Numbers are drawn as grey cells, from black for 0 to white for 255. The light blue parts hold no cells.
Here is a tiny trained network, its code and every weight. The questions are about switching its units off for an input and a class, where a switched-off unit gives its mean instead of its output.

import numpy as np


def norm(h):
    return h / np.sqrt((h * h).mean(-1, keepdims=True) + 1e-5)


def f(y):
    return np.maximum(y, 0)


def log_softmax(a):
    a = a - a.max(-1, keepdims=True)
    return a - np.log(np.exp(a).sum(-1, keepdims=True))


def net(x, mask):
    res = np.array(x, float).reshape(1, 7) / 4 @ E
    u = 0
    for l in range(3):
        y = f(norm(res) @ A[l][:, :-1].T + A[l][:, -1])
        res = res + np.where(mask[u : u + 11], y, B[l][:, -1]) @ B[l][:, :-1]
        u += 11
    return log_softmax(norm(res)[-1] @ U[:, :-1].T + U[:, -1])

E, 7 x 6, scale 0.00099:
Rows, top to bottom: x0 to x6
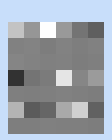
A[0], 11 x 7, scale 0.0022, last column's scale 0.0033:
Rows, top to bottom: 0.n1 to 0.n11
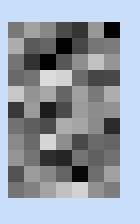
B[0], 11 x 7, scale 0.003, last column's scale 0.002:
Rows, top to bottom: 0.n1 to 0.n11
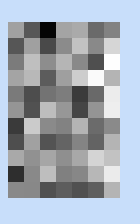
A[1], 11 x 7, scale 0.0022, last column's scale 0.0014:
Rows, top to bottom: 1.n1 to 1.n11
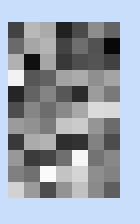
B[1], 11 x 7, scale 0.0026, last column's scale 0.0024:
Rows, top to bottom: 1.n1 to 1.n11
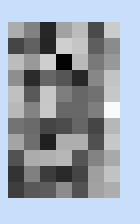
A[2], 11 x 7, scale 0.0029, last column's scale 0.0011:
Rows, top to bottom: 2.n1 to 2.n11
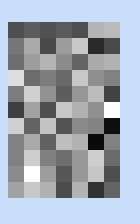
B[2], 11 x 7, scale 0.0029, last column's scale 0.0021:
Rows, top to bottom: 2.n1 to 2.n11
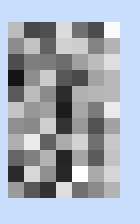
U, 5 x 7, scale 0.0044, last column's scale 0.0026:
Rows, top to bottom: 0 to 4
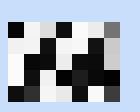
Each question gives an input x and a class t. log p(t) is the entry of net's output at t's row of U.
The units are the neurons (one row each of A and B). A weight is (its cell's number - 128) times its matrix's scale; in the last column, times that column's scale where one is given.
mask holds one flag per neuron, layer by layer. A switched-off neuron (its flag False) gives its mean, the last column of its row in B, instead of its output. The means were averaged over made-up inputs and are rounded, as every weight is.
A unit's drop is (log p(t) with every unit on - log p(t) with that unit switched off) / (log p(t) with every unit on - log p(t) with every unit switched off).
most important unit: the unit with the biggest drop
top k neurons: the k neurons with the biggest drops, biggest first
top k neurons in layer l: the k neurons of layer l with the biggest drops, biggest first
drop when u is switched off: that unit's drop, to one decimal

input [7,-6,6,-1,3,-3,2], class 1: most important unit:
0.n8
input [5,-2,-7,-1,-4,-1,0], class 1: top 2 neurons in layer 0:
[0.n8; 0.n6]
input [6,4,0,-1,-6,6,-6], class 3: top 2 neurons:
[0.n5; 1.n3]
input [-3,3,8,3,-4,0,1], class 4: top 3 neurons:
[0.n6; 1.n1; 1.n8]
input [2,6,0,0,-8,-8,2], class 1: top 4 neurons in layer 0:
[0.n6; 0.n9; 0.n4; 0.n8]
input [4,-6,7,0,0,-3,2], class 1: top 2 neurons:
[0.n8; 0.n9]
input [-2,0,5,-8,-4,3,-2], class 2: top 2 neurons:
[0.n2; 1.n11]
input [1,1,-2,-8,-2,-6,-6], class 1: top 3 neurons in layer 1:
[1.n1; 1.n8; 1.n2]
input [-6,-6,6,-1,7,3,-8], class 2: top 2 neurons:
[0.n6; 0.n9]
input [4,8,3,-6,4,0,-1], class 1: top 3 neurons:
[0.n6; 0.n2; 2.n11]
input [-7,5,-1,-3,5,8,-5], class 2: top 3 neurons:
[1.n4; 0.n6; 0.n9]
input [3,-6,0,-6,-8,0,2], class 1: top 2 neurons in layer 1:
[1.n2; 1.n6]
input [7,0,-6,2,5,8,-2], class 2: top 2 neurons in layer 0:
[0.n4; 0.n6]
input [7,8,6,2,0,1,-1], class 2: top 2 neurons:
[0.n10; 0.n4]
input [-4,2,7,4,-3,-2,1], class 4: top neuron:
[0.n6]
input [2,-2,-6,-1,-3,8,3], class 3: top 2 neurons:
[1.n3; 0.n2]
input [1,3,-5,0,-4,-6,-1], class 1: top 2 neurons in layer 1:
[1.n1; 1.n8]
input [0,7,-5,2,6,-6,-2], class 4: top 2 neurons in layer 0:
[0.n10; 0.n4]
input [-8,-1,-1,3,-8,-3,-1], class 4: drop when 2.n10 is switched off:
0.2
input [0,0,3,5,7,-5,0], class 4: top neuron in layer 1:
[1.n5]
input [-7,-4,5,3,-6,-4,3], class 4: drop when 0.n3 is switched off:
0.1
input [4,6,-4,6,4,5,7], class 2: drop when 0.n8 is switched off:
0.0
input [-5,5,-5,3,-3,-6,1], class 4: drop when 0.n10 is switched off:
0.1
